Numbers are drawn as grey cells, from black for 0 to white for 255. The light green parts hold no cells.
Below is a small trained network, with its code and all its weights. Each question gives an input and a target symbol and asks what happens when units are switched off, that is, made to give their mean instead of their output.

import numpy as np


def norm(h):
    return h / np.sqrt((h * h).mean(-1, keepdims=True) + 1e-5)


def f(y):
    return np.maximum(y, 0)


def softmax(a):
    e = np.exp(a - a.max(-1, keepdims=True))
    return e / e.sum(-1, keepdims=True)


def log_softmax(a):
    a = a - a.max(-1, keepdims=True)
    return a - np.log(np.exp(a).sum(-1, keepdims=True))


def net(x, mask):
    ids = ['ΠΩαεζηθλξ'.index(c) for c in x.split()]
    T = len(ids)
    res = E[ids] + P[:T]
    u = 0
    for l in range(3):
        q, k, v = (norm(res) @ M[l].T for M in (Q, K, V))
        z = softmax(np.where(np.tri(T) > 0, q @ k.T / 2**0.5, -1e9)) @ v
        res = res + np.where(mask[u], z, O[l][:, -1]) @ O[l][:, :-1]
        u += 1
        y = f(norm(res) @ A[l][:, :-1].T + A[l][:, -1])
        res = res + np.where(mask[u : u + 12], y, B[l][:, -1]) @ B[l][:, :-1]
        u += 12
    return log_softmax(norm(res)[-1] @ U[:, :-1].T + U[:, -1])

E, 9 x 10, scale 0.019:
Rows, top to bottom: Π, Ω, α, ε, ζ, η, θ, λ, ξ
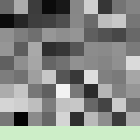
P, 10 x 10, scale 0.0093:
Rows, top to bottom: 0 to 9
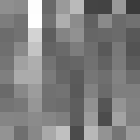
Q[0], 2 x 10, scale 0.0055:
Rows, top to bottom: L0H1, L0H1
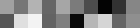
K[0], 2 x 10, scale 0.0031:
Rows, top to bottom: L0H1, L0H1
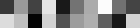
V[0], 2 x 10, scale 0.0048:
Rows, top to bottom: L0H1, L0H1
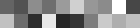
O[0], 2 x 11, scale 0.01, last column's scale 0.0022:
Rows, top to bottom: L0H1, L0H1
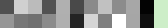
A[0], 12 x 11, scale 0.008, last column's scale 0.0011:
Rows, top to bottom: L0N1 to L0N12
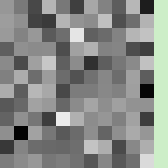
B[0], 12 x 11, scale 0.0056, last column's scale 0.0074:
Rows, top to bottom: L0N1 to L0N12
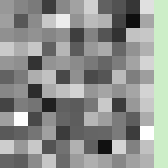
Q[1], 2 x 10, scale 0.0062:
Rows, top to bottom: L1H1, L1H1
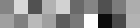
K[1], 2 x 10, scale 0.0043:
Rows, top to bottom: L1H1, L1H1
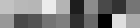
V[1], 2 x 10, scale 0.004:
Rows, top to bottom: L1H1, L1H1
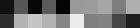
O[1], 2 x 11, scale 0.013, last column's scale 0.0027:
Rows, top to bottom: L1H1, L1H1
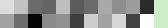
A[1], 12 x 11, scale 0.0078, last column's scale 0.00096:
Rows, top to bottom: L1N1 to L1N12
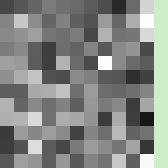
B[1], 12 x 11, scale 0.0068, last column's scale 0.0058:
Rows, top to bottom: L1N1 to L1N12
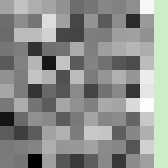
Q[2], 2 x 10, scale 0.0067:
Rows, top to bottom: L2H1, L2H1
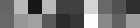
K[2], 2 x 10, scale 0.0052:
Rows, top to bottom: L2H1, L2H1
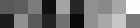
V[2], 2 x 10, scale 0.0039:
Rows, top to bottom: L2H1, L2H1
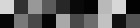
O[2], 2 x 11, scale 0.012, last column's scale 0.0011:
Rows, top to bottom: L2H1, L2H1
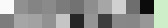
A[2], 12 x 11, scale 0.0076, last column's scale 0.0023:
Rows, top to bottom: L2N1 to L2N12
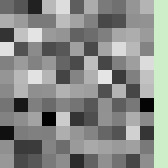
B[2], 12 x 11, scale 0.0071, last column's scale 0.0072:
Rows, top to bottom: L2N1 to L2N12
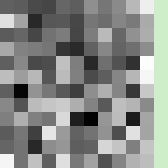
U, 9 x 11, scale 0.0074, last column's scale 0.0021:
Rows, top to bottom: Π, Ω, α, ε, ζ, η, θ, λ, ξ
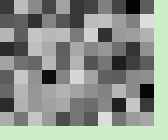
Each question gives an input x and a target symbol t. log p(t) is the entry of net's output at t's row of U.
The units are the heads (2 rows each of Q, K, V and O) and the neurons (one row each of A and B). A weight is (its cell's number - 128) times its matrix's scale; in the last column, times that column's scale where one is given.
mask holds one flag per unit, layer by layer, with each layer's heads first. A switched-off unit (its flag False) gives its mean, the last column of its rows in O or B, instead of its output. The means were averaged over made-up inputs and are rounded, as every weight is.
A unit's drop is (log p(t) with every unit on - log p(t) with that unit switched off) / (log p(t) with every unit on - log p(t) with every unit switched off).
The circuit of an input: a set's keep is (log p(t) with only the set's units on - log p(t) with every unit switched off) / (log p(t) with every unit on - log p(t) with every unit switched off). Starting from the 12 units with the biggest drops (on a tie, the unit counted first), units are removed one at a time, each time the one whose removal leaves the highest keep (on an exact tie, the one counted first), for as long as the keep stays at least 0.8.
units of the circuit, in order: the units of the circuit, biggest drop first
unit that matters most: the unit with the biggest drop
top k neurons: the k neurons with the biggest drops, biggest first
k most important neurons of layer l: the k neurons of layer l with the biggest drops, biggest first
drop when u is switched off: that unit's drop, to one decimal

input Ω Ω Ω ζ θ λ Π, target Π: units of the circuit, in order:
(L2H1, L2N5, L0H1)
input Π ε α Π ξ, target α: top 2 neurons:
(L2N12, L2N8)
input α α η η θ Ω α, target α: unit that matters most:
L2H1
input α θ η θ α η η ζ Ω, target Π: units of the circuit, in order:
(L1H1, L1N5, L2N9)
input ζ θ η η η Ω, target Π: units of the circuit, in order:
(L1H1, L1N5)
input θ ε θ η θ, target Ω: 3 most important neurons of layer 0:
(L0N2, L0N8, L0N12)
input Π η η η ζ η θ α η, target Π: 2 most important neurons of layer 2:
(L2N5, L2N12)
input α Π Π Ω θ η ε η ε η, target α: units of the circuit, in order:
(L1H1, L2H1)
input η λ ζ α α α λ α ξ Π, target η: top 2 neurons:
(L1N6, L0N11)
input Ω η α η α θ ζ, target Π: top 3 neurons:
(L0N3, L2N5, L1N2)
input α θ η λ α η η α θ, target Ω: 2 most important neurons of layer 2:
(L2N1, L2N5)
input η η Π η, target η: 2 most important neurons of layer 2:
(L2N6, L2N7)
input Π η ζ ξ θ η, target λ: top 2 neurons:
(L0N8, L1N7)
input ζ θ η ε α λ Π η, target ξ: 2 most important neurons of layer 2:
(L2N6, L2N11)
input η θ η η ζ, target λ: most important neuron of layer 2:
(L2N10)
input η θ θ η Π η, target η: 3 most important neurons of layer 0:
(L0N8, L0N1, L0N2)
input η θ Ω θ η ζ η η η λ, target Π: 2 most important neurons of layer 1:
(L1N9, L1N12)
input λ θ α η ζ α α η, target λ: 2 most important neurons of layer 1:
(L1N7, L1N6)
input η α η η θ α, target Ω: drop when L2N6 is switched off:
0.2
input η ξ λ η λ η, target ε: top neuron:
(L0N1)
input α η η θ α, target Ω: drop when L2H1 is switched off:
0.1
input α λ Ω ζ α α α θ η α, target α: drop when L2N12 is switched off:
0.3
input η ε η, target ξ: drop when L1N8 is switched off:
0.0
